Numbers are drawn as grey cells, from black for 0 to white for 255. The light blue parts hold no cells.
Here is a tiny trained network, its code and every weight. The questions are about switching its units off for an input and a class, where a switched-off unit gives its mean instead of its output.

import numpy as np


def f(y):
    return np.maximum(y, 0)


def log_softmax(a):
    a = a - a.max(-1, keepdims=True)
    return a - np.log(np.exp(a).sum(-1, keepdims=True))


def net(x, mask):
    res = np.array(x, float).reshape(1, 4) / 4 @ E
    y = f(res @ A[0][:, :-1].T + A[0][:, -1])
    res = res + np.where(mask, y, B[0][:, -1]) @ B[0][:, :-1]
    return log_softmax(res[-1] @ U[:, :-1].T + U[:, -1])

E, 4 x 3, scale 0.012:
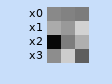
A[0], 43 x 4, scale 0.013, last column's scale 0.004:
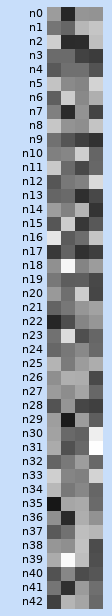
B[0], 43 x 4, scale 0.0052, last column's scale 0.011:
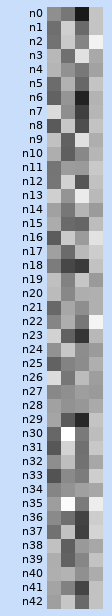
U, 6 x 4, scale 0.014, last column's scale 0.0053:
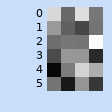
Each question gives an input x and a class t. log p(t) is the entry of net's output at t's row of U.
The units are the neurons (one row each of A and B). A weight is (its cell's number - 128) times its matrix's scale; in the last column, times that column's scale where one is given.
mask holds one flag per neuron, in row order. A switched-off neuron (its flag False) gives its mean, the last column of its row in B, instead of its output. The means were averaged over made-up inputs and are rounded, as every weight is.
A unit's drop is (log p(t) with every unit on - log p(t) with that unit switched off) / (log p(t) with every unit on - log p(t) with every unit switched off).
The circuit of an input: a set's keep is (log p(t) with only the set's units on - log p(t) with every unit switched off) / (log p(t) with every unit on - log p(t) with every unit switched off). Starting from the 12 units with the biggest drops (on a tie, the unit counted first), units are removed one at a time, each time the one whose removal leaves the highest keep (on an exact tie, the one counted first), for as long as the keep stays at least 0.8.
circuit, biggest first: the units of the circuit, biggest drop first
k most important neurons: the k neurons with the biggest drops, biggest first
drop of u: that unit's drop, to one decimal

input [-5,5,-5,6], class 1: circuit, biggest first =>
(n18)
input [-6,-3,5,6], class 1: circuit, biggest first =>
(n23; n15)
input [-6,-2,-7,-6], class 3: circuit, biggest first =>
(n16; n2; n31)
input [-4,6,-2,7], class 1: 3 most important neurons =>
(n18; n6; n8)
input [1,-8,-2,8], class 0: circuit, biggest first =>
(n13; n3; n9)
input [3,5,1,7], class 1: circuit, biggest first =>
(n18; n23)
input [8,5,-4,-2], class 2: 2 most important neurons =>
(n8; n13)
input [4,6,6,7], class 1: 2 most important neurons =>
(n6; n18)
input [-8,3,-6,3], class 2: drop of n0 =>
-0.1
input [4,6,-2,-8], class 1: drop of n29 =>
0.2
